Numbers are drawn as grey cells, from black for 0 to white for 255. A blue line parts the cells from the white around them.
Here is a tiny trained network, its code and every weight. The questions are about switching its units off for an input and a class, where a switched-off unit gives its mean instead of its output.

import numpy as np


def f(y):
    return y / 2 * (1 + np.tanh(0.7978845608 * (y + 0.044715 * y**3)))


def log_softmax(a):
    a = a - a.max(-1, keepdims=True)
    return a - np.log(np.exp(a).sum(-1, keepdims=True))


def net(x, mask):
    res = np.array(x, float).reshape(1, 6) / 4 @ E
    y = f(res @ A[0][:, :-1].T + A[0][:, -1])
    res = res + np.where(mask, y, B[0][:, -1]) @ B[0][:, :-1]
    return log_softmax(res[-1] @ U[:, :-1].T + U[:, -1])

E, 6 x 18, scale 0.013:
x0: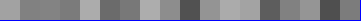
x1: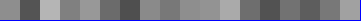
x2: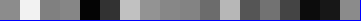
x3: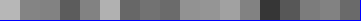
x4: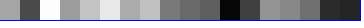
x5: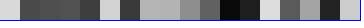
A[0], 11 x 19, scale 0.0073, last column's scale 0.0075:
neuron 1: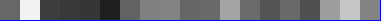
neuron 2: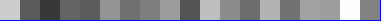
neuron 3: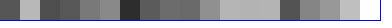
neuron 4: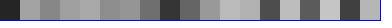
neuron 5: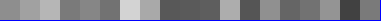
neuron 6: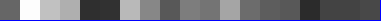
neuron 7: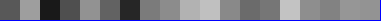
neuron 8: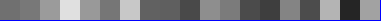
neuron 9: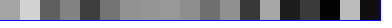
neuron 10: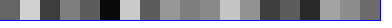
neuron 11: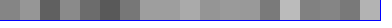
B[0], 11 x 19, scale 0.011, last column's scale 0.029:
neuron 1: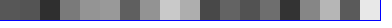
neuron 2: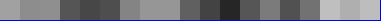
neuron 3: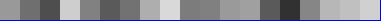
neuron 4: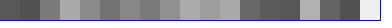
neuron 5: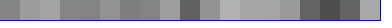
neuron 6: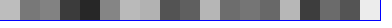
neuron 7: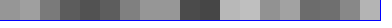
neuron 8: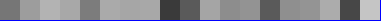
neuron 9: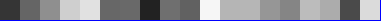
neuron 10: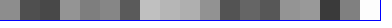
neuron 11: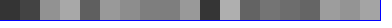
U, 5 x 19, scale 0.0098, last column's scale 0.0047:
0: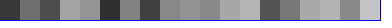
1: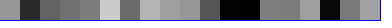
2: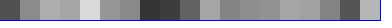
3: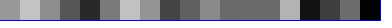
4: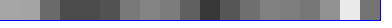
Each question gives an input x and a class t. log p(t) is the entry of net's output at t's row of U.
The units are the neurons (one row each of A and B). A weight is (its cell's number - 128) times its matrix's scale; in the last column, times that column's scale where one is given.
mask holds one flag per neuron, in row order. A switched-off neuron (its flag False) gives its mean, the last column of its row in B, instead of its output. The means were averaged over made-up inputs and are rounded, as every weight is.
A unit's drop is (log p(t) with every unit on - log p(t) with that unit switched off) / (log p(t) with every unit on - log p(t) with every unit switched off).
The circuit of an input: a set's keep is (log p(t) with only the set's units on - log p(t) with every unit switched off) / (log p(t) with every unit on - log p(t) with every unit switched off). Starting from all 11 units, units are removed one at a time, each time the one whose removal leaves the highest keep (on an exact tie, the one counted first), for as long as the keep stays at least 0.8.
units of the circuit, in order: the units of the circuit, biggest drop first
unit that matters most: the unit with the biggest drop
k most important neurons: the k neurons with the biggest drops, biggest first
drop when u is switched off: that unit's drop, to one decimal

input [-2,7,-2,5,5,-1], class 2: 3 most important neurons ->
(neuron 10; neuron 6; neuron 1)
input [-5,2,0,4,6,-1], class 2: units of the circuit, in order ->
(neuron 10)
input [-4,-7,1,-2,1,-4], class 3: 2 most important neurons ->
(neuron 9; neuron 1)
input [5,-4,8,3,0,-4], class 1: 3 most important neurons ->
(neuron 10; neuron 1; neuron 6)
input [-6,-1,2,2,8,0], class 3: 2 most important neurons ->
(neuron 9; neuron 4)
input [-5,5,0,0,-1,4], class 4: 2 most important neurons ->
(neuron 10; neuron 4)
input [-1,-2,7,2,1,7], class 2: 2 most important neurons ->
(neuron 9; neuron 3)
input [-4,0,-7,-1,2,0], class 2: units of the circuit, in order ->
(neuron 10; neuron 3)
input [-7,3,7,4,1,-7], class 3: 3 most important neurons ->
(neuron 6; neuron 8; neuron 5)
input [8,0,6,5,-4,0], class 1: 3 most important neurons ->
(neuron 10; neuron 6; neuron 1)
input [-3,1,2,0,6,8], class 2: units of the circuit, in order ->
(neuron 9; neuron 10)
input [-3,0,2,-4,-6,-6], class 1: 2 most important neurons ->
(neuron 10; neuron 9)
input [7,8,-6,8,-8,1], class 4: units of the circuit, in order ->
(neuron 9; neuron 2)
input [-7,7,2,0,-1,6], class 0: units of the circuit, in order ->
(neuron 9)
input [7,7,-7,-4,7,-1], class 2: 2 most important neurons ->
(neuron 10; neuron 1)
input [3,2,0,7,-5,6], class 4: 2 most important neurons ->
(neuron 2; neuron 4)
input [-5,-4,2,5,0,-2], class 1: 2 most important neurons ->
(neuron 9; neuron 7)
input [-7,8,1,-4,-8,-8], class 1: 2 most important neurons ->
(neuron 10; neuron 9)
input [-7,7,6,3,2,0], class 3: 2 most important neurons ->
(neuron 6; neuron 4)
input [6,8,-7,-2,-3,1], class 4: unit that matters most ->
neuron 9
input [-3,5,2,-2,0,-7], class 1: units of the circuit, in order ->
(neuron 10; neuron 9)
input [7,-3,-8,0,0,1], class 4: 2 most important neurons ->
(neuron 9; neuron 10)
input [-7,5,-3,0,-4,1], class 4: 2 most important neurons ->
(neuron 9; neuron 4)
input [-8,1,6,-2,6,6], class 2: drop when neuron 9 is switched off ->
0.4
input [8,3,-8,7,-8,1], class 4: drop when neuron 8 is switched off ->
0.0
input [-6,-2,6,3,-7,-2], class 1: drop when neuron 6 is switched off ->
0.1
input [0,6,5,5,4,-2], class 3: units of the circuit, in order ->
(neuron 6)
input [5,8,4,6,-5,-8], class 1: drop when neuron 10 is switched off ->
0.4
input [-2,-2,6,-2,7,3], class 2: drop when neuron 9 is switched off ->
0.7
